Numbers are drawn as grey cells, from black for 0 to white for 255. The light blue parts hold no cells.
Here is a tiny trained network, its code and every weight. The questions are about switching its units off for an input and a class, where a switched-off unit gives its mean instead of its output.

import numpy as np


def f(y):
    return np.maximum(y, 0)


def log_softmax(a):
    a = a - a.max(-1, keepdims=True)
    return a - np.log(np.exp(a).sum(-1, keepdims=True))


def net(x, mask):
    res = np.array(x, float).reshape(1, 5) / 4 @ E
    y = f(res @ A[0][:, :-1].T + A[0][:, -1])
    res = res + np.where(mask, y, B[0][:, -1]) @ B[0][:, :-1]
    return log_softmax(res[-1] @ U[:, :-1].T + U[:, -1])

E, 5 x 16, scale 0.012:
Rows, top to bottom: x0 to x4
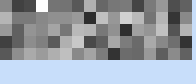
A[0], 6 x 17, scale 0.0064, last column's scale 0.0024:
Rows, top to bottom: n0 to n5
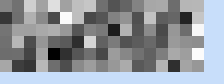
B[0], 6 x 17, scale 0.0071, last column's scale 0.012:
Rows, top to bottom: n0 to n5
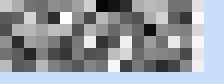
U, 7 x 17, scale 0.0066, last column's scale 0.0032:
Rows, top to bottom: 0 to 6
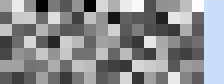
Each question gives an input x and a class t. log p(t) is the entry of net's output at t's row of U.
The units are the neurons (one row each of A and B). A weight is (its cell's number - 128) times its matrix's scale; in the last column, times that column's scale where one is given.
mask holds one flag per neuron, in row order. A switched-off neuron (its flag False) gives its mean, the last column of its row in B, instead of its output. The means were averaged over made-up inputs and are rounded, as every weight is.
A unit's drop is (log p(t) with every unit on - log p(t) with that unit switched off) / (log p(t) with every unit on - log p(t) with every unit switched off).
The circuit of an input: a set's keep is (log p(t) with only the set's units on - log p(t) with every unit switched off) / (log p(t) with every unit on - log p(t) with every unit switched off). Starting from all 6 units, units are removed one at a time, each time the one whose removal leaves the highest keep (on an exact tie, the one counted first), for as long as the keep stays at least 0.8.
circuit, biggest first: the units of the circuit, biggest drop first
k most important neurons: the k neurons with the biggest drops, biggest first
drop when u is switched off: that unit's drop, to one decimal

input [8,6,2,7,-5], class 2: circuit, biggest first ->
(n5)
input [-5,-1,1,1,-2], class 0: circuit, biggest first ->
(n1; n3)
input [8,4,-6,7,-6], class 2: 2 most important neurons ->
(n5; n4)
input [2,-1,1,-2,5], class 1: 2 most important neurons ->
(n2; n4)
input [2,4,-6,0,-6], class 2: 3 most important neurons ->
(n5; n3; n1)
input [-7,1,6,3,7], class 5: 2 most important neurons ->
(n0; n4)
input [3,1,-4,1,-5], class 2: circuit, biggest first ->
(n3; n5)
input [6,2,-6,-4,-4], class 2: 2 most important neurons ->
(n5; n0)
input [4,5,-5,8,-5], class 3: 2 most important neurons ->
(n1; n2)
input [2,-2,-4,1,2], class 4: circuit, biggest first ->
(n2; n1)
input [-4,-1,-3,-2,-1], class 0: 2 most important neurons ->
(n3; n0)
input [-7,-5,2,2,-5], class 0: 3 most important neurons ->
(n1; n3; n0)
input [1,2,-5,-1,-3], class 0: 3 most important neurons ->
(n3; n0; n5)
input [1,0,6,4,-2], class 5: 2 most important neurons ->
(n0; n1)
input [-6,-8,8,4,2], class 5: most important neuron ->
(n0)
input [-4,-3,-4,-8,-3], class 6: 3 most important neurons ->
(n3; n4; n0)
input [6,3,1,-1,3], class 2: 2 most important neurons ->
(n5; n1)
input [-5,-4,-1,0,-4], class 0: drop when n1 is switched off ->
0.2
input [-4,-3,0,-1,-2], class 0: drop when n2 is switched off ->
0.3
